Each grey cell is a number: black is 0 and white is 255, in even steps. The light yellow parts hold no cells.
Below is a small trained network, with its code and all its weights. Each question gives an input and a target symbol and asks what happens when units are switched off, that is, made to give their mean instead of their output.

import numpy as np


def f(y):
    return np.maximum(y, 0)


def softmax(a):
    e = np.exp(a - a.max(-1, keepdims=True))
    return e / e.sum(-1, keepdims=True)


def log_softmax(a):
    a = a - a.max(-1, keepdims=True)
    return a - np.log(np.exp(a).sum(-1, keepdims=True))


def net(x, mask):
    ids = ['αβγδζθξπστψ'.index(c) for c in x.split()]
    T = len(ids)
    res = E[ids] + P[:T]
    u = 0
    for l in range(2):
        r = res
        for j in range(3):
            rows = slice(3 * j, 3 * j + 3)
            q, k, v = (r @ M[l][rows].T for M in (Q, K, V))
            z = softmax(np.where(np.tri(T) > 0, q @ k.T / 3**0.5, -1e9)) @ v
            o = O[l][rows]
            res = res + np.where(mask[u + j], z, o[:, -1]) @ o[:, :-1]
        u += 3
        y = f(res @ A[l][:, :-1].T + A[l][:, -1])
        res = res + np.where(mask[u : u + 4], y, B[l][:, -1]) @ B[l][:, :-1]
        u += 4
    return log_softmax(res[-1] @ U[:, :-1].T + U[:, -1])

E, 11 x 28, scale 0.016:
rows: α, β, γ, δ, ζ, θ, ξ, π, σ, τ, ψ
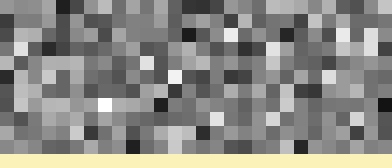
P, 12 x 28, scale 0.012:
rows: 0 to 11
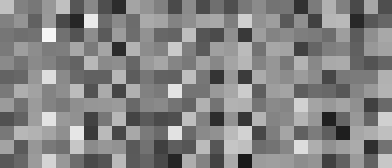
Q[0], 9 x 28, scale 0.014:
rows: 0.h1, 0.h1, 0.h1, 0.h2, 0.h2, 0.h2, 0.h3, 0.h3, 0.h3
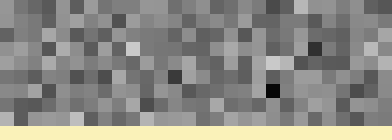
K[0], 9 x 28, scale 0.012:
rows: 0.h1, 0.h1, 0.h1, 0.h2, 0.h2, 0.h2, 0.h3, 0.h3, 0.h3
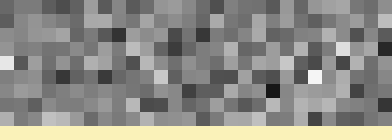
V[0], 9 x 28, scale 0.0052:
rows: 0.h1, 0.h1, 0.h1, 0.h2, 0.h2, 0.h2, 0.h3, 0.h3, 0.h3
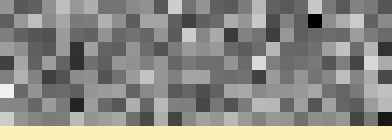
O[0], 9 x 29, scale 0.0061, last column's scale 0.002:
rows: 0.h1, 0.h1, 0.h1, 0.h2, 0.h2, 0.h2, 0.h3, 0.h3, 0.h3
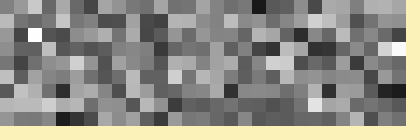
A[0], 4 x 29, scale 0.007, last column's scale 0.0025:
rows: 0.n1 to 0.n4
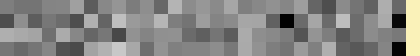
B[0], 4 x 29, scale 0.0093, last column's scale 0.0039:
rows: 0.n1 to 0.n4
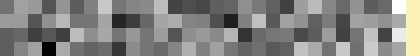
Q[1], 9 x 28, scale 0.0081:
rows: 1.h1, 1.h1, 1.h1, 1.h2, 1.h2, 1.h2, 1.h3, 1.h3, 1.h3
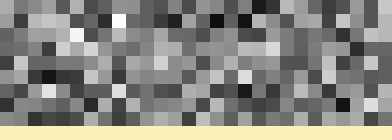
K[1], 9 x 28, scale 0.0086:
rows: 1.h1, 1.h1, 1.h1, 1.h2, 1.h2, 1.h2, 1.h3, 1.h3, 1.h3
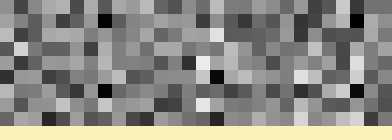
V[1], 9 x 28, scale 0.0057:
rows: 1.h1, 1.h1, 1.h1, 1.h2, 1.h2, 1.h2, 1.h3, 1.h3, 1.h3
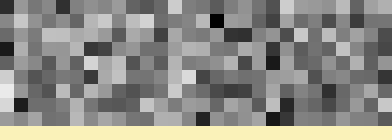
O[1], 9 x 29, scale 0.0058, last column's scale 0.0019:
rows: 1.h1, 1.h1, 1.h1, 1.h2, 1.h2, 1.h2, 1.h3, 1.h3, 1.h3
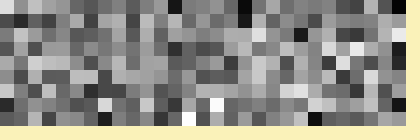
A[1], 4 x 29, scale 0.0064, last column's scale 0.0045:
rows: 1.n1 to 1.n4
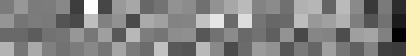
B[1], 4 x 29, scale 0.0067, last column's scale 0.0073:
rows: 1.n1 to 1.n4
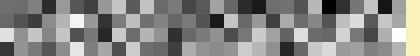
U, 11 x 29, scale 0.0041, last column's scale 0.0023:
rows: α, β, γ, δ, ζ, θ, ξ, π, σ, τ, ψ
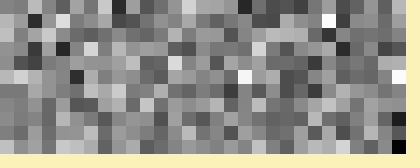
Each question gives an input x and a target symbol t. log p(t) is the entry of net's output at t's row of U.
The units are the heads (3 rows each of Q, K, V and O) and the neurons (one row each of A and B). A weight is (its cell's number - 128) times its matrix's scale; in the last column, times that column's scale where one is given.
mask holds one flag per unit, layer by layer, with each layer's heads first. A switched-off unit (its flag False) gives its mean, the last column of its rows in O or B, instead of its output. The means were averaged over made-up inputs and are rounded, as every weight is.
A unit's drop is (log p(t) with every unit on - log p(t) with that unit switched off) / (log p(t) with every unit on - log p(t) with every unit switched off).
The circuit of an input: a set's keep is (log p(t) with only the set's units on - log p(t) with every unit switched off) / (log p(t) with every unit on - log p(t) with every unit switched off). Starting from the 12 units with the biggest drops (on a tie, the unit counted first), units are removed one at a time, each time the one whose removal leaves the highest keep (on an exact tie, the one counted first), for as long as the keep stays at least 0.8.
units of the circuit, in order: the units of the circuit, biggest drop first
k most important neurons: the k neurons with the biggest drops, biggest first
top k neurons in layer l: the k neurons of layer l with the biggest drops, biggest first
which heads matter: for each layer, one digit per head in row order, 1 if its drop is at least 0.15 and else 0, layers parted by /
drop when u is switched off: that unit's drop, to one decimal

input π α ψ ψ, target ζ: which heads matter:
000 / 101
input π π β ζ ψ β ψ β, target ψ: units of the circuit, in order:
(0.h2 1.h2 1.n2)
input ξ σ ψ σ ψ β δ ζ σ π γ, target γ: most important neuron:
(0.n2)
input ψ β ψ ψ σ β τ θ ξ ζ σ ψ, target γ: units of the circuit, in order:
(1.h2 1.h3 0.n3)
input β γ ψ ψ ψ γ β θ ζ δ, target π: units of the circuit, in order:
(1.h3 1.n3)
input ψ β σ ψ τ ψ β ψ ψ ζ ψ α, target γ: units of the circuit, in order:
(1.h2 1.h3 0.n3)
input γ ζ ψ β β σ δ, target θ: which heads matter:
000 / 100
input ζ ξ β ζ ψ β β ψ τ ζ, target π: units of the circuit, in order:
(1.n3 1.h3)
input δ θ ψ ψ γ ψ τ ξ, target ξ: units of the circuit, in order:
(1.h3 1.h1)
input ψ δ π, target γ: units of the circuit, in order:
(1.h2 1.h3)
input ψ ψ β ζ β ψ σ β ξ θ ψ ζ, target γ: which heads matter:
000 / 011
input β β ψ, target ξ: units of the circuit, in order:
(1.h3 0.h1 1.h1)
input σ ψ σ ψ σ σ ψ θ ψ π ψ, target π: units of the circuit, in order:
(0.h2 1.h1)
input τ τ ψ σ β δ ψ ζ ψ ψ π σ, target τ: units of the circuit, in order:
(1.h2 1.h3)
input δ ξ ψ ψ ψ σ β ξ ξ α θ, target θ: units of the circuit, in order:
(0.h2 1.h1)
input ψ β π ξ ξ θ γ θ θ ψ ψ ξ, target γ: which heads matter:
000 / 011
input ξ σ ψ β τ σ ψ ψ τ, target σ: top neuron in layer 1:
(1.n1)
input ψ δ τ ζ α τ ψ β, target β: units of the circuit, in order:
(0.h2 0.n2 1.h2)
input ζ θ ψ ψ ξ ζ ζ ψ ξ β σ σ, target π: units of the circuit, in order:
(1.h3 1.h1)
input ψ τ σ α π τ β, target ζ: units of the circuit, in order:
(1.h3 1.h1)
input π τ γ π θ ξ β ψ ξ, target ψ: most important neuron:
(1.n4)
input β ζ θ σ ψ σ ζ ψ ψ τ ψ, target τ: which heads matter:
010 / 011
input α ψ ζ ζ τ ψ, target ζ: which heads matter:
001 / 101
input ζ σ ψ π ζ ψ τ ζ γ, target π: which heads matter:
000 / 101
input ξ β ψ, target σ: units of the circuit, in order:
(0.h1 1.n1 0.n3 1.h1)
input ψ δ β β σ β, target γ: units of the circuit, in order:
(1.h3 1.h2)
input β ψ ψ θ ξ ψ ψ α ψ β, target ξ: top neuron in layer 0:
(0.n3)
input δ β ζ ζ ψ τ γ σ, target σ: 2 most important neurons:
(1.n1 1.n2)
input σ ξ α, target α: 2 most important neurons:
(1.n3 0.n4)
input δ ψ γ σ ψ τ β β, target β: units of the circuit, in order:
(0.h2 1.h2 0.n2)
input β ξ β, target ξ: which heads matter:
110 / 101
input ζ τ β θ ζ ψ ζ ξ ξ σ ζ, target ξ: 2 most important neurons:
(0.n3 0.n1)
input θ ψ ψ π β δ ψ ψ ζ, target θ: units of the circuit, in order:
(1.h1 0.n3)
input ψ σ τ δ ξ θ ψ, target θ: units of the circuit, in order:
(1.h1)
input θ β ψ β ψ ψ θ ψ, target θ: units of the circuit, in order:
(0.h2 1.h1)
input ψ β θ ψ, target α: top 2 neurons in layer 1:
(1.n3 1.n4)
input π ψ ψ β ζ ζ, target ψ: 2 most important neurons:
(1.n4 0.n1)
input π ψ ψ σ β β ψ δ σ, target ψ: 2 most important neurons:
(1.n4 0.n1)
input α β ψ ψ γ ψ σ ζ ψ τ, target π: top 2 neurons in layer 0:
(0.n1 0.n3)
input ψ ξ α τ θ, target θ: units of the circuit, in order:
(1.h1)
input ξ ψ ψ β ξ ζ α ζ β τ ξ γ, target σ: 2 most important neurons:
(1.n1 0.n3)
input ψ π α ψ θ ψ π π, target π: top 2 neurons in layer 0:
(0.n3 0.n4)
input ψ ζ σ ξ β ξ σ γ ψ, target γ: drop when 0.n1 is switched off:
-0.1
